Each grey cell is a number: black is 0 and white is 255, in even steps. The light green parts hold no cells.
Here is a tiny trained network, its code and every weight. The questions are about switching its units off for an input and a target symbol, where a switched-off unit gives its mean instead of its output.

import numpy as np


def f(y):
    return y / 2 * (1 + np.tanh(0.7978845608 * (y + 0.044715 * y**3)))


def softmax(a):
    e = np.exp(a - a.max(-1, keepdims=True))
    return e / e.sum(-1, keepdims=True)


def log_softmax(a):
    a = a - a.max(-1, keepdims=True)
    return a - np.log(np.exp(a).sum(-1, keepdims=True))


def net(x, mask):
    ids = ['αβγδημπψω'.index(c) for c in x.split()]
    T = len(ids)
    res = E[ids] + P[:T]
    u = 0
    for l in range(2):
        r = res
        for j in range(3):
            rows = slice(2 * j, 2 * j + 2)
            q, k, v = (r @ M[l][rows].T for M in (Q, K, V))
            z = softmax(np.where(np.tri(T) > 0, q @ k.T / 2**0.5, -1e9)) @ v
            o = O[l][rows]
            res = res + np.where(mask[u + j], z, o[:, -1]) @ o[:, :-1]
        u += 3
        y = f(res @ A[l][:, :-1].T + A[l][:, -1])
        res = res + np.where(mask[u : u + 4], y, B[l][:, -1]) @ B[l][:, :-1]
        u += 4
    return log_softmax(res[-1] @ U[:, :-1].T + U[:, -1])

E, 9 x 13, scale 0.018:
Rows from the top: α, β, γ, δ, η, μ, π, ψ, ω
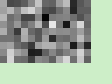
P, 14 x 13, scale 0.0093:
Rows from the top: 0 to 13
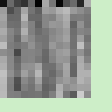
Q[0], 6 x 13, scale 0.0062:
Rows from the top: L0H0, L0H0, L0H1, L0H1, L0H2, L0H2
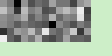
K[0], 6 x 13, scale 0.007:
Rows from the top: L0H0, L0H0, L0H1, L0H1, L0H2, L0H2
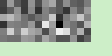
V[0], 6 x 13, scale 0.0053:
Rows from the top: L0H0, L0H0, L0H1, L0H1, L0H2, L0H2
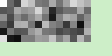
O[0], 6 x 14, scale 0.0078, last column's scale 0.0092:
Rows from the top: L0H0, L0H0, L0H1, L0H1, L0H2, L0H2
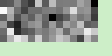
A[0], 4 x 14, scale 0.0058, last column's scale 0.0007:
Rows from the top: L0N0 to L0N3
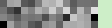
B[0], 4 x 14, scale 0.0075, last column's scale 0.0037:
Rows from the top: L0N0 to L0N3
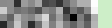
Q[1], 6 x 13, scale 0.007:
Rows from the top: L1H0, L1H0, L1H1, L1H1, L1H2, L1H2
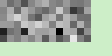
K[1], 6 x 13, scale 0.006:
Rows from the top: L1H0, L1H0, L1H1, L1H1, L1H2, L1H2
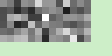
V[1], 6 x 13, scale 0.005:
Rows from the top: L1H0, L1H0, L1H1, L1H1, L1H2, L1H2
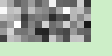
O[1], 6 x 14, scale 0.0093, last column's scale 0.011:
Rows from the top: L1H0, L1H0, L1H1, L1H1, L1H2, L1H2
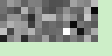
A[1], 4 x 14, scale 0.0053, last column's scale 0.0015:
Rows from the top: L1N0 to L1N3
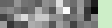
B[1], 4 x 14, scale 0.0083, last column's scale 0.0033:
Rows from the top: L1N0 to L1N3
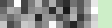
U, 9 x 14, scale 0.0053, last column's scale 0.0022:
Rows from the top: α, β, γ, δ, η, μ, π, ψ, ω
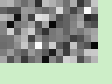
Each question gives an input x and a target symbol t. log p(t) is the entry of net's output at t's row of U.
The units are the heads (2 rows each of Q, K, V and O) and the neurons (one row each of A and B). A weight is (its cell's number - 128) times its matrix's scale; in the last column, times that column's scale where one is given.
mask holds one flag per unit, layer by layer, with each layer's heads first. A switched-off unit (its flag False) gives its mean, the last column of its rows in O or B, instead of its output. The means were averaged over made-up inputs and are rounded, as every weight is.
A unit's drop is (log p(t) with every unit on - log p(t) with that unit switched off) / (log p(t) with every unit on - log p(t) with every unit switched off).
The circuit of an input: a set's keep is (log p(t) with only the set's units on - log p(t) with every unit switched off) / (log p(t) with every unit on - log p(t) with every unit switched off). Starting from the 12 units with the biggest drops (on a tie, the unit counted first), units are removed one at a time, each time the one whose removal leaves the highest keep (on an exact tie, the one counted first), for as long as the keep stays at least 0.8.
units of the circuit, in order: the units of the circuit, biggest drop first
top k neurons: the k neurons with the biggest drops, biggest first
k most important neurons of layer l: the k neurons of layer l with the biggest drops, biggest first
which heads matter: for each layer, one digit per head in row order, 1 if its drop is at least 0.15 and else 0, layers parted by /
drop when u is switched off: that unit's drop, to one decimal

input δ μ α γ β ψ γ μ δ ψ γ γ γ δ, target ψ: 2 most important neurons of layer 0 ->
L0N0; L0N3
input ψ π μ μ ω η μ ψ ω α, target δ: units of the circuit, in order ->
L0H2
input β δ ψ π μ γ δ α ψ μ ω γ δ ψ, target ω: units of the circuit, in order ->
L0H2; L1H2; L0H0
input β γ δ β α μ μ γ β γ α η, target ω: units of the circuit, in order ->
L1H2; L0H2; L0H0
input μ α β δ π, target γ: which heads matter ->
100 / 001
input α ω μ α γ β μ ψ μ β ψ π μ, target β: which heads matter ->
101 / 110
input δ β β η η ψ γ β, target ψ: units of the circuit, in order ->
L1H2; L1H0; L0H1
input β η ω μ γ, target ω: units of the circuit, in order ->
L1H2; L0H0
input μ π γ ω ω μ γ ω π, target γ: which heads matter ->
000 / 001
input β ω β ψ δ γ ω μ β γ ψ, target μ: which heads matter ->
000 / 110
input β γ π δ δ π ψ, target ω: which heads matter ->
101 / 101
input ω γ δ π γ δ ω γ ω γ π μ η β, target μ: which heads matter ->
101 / 010
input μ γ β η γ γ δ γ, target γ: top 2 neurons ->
L0N2; L0N3
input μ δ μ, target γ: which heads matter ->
110 / 001
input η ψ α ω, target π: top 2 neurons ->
L1N0; L0N3
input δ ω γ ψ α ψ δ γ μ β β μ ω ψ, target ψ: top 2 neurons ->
L0N0; L1N3
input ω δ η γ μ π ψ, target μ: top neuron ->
L0N3
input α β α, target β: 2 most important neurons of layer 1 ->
L1N3; L1N2
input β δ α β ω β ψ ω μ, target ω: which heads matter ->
101 / 011
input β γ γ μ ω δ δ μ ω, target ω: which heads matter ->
101 / 111
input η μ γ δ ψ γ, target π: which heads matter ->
101 / 101
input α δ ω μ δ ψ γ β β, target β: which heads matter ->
101 / 110
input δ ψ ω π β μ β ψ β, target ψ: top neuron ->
L0N2
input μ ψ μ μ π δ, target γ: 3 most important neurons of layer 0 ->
L0N2; L0N3; L0N0
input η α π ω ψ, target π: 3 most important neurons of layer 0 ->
L0N3; L0N0; L0N1
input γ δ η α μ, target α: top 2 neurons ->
L1N2; L0N0
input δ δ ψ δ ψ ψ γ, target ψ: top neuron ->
L0N2
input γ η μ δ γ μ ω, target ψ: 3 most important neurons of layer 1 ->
L1N1; L1N3; L1N0
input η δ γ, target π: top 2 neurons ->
L1N0; L0N3
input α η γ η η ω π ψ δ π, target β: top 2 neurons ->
L0N0; L0N2
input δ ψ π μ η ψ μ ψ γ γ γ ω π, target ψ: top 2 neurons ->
L0N2; L0N0
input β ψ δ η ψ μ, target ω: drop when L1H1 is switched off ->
0.2
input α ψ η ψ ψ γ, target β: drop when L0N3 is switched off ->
0.1
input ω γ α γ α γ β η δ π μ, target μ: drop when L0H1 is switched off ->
0.1
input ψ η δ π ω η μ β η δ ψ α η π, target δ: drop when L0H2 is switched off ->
0.6
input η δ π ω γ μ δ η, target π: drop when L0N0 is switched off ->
0.0
